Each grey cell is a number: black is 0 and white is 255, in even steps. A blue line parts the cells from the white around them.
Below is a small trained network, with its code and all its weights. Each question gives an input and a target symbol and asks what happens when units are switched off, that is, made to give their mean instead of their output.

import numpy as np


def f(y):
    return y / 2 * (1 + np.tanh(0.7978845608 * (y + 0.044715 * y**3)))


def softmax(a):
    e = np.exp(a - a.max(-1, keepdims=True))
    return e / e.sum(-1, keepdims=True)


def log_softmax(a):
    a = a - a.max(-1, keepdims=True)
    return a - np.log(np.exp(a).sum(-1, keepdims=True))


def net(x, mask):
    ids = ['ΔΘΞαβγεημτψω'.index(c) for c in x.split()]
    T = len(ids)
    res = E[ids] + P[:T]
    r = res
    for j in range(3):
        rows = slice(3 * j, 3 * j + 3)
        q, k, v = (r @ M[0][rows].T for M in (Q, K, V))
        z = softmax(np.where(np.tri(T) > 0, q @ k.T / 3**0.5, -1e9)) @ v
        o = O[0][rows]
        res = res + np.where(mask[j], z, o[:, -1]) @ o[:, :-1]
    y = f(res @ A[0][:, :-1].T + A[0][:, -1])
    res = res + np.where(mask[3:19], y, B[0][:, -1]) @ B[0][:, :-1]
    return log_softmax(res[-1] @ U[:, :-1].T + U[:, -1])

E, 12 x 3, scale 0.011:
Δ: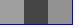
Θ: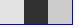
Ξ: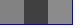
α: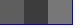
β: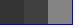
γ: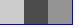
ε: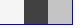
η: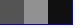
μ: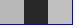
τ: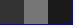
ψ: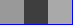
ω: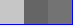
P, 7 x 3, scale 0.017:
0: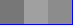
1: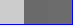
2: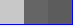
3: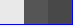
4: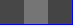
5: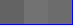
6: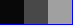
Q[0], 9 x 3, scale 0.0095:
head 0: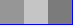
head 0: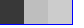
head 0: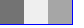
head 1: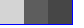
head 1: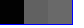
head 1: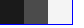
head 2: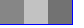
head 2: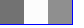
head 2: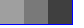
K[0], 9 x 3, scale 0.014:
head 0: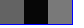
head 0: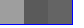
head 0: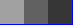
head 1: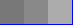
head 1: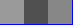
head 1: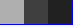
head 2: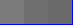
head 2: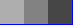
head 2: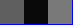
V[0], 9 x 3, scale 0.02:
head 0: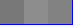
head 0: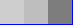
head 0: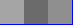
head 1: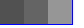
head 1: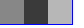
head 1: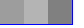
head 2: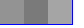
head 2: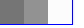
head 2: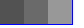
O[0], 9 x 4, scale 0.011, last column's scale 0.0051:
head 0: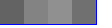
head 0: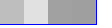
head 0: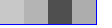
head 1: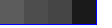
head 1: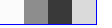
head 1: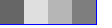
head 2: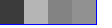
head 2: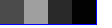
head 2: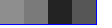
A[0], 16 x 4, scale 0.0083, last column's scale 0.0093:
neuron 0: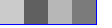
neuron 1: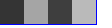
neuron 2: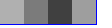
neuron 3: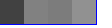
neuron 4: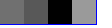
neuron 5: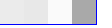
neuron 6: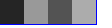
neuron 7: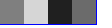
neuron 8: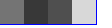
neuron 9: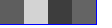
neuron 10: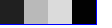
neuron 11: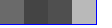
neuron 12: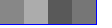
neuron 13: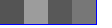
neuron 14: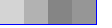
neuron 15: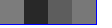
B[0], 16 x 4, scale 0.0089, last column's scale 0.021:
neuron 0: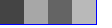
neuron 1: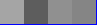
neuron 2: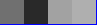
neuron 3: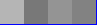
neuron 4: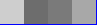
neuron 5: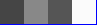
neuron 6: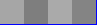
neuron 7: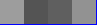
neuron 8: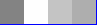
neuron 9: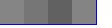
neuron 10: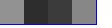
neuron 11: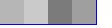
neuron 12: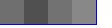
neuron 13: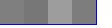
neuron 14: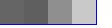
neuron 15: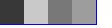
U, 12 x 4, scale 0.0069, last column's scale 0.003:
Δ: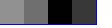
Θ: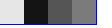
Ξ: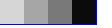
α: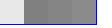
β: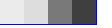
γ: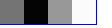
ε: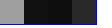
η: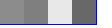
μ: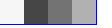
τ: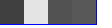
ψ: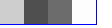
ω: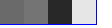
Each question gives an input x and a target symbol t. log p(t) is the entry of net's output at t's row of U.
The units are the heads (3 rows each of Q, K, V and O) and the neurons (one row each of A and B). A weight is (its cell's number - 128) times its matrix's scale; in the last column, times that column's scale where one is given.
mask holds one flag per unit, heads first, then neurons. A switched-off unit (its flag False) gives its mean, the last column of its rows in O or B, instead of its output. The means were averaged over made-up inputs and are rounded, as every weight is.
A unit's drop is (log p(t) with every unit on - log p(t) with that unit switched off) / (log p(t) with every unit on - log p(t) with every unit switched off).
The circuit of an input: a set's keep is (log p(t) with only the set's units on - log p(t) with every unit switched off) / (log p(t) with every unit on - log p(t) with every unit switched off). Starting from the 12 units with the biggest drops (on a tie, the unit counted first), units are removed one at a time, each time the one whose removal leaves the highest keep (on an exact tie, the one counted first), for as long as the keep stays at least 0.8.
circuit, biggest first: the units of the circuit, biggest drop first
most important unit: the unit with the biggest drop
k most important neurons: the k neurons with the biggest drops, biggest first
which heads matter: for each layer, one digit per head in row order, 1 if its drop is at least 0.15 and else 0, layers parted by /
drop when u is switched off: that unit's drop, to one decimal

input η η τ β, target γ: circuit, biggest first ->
(head 1; head 0)
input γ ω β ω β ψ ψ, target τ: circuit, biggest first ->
(head 1; head 0; neuron 5)
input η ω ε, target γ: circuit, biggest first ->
(head 1; neuron 10; head 0)
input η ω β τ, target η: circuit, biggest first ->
(head 1; neuron 5)
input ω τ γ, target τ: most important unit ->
neuron 5
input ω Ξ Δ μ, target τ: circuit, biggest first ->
(neuron 5; head 1; head 0; neuron 0)
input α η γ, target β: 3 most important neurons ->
(neuron 8; neuron 11; neuron 15)
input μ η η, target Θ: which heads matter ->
010
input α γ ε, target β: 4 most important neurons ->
(neuron 8; neuron 11; neuron 15; neuron 5)
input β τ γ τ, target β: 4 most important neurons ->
(neuron 8; neuron 11; neuron 15; neuron 4)
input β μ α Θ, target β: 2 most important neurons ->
(neuron 8; neuron 11)
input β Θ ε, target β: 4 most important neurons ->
(neuron 8; neuron 11; neuron 15; neuron 4)
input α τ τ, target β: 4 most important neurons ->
(neuron 8; neuron 11; neuron 5; neuron 15)
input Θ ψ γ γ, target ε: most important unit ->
head 0
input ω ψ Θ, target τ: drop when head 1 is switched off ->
0.2
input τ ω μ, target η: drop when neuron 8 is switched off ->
0.1
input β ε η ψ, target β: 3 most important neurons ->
(neuron 8; neuron 11; neuron 15)
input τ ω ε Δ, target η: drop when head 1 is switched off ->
0.3
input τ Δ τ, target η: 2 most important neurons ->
(neuron 5; neuron 8)
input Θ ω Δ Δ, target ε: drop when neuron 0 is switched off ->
0.0
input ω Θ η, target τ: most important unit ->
head 2
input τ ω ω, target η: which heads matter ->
110
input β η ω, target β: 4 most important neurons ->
(neuron 8; neuron 11; neuron 15; neuron 4)
